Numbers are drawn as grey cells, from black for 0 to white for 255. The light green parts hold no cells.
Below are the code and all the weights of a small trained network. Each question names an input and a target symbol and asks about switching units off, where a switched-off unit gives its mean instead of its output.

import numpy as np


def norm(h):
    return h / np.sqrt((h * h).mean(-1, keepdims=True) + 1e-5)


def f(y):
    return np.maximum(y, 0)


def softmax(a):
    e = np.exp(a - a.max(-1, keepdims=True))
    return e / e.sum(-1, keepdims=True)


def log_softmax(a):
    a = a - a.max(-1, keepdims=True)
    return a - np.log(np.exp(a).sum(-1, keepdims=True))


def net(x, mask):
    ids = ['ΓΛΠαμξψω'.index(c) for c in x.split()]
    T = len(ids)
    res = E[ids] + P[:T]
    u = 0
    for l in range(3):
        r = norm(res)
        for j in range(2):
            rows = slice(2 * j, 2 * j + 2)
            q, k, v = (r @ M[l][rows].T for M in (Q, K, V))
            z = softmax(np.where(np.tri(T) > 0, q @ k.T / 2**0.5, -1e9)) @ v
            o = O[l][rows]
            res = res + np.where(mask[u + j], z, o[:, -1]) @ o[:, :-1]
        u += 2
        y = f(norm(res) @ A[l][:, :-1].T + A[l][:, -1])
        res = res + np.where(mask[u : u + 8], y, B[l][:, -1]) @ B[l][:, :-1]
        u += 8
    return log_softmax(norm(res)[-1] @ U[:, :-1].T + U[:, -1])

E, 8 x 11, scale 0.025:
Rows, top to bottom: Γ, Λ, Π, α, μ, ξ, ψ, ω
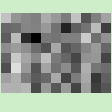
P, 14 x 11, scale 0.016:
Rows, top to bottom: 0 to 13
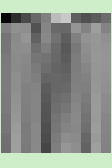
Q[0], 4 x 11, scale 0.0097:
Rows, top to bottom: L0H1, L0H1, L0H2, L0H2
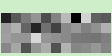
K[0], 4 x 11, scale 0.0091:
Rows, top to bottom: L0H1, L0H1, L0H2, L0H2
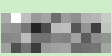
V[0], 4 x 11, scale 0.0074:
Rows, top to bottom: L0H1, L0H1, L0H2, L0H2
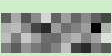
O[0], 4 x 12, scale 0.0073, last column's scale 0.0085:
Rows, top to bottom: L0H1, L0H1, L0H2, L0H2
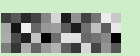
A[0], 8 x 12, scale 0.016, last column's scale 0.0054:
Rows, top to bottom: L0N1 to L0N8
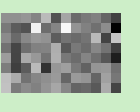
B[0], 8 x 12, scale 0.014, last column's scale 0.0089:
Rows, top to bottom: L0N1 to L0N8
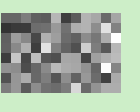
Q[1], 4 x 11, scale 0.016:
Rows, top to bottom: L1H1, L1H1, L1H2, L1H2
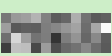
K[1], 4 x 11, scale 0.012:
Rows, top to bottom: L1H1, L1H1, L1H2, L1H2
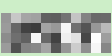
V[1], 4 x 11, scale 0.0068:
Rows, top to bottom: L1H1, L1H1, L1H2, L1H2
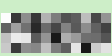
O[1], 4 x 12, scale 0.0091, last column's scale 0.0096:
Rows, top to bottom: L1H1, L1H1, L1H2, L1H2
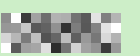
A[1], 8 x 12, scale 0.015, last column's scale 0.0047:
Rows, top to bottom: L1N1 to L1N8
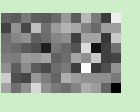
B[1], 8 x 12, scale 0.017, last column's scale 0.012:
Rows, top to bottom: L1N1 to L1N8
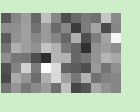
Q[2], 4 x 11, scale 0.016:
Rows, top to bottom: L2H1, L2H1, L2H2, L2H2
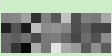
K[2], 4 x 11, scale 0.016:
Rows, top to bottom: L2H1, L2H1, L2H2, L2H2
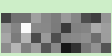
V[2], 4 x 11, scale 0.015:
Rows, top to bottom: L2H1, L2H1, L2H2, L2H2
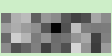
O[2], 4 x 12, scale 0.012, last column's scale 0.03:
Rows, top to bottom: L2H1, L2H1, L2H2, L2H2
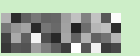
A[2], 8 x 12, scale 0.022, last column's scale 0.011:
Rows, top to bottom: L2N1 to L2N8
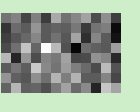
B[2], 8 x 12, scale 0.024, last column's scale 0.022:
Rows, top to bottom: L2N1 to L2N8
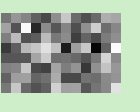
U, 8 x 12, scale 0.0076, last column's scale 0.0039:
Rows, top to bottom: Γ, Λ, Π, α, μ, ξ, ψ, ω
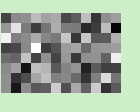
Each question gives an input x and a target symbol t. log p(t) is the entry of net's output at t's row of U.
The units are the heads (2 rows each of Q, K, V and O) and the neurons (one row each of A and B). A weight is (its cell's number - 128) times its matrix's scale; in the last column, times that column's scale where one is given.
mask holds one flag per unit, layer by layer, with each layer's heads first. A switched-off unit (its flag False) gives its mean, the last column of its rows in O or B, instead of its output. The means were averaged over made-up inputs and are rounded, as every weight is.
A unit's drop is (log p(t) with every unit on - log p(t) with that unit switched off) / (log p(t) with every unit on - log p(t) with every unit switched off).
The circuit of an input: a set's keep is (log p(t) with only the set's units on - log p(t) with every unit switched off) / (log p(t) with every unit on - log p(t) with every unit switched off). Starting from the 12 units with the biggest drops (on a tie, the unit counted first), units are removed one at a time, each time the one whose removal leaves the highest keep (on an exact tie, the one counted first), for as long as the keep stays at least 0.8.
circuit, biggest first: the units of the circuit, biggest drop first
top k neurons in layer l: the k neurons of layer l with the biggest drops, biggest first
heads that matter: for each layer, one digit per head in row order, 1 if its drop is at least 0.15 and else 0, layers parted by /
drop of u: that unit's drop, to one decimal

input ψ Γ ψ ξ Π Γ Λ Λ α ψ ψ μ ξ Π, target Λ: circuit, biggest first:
(L2N4)
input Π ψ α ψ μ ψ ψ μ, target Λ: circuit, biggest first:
(L0H1 L2N4)
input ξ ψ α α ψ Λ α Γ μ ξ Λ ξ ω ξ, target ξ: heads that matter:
11 / 01 / 01
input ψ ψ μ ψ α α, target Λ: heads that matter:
01 / 00 / 11
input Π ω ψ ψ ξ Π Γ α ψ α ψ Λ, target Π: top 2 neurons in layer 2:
(L2N4 L2N8)
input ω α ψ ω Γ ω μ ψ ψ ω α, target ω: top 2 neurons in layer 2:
(L2N4 L2N8)
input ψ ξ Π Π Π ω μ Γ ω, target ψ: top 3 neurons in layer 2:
(L2N5 L2N4 L2N8)
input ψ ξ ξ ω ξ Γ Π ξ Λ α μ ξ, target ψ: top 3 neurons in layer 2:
(L2N5 L2N4 L2N8)
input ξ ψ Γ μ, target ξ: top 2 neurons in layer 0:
(L0N7 L0N8)
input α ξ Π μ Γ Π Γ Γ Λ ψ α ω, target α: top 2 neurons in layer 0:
(L0N7 L0N2)
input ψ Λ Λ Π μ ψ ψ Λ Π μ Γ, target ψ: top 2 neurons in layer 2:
(L2N5 L2N4)
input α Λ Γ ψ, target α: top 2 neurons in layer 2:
(L2N4 L2N8)
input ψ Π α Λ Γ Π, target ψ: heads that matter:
10 / 00 / 01
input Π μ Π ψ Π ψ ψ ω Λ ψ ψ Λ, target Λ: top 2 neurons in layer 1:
(L1N6 L1N4)
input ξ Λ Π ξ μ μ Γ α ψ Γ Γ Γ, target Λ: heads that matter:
01 / 00 / 00
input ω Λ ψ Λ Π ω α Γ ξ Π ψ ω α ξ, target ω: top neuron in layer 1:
(L1N5)
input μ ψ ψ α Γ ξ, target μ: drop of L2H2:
1.0
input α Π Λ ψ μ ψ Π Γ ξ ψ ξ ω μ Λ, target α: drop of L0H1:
1.1
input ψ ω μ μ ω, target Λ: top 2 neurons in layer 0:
(L0N8 L0N4)
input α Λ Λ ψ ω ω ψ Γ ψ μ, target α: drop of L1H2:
1.2
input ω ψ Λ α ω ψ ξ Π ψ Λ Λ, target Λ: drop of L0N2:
0.0
